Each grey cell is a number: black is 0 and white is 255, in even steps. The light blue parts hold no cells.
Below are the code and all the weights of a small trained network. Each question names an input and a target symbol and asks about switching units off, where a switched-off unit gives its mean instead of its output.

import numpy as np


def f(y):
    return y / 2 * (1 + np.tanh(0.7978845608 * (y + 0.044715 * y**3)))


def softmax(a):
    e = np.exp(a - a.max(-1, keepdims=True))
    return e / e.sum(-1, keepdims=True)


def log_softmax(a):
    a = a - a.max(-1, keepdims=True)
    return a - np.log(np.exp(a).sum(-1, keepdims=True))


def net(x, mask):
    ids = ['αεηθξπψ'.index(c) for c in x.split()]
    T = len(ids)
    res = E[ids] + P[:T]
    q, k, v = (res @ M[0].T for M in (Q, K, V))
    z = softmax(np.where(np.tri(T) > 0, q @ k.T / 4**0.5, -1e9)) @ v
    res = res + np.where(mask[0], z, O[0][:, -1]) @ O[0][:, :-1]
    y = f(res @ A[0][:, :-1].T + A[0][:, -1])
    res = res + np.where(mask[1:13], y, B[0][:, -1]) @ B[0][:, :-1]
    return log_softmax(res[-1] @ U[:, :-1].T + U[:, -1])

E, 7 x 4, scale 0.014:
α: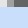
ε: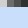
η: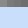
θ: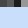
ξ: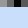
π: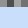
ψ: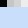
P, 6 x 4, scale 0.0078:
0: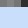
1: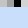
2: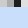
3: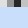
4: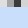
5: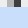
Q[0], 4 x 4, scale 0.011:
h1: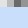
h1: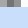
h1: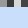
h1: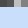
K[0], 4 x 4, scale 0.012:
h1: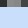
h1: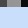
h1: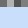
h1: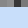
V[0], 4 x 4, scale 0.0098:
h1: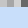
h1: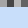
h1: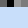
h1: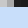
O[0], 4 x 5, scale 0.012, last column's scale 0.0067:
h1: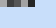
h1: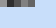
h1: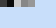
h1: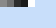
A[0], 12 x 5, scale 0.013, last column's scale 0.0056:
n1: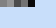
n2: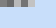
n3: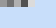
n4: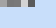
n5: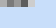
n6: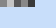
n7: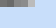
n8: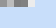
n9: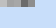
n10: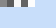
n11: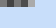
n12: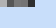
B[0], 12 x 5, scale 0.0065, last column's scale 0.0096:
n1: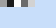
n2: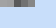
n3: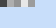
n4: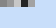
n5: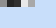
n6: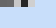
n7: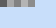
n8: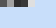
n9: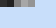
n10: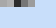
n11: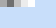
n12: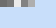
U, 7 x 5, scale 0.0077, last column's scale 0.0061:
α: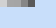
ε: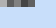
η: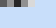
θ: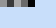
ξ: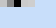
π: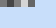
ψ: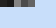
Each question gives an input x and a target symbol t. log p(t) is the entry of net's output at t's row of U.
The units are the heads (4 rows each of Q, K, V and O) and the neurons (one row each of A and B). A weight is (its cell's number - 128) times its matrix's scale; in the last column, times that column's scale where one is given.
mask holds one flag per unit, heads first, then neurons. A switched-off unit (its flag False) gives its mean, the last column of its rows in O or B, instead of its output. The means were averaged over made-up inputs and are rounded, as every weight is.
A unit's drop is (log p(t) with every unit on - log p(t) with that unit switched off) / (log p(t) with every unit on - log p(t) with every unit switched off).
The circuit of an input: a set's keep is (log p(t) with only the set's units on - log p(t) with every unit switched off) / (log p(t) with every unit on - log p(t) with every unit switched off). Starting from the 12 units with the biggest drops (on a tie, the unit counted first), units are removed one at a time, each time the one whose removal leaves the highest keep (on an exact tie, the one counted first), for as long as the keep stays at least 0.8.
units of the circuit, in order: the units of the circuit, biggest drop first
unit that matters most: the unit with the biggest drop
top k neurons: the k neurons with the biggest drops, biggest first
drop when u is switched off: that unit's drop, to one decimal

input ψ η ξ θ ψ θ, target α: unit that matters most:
h1
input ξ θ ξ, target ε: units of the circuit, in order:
(h1, n1)
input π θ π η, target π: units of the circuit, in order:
(h1, n8)
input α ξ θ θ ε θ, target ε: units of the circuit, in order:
(h1, n1, n6)
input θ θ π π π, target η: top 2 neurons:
(n11, n1)
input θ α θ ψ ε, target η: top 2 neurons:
(n8, n1)
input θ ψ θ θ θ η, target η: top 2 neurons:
(n1, n8)
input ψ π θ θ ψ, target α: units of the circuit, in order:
(h1, n4)
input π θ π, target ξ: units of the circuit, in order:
(n1, n6)
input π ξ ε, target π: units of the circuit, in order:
(h1, n11, n8)
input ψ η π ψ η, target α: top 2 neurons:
(n4, n5)
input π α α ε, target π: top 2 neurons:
(n12, n11)
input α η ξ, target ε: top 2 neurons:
(n1, n6)
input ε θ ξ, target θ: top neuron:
(n1)
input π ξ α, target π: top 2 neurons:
(n12, n8)
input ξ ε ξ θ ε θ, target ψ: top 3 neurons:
(n1, n6, n10)
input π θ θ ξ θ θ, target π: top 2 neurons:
(n8, n11)
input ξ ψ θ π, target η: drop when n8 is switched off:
0.1
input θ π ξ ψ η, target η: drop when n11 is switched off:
0.2
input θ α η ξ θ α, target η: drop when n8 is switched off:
0.2
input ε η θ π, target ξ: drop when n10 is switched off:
-0.1
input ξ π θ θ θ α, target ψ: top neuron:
(n9)
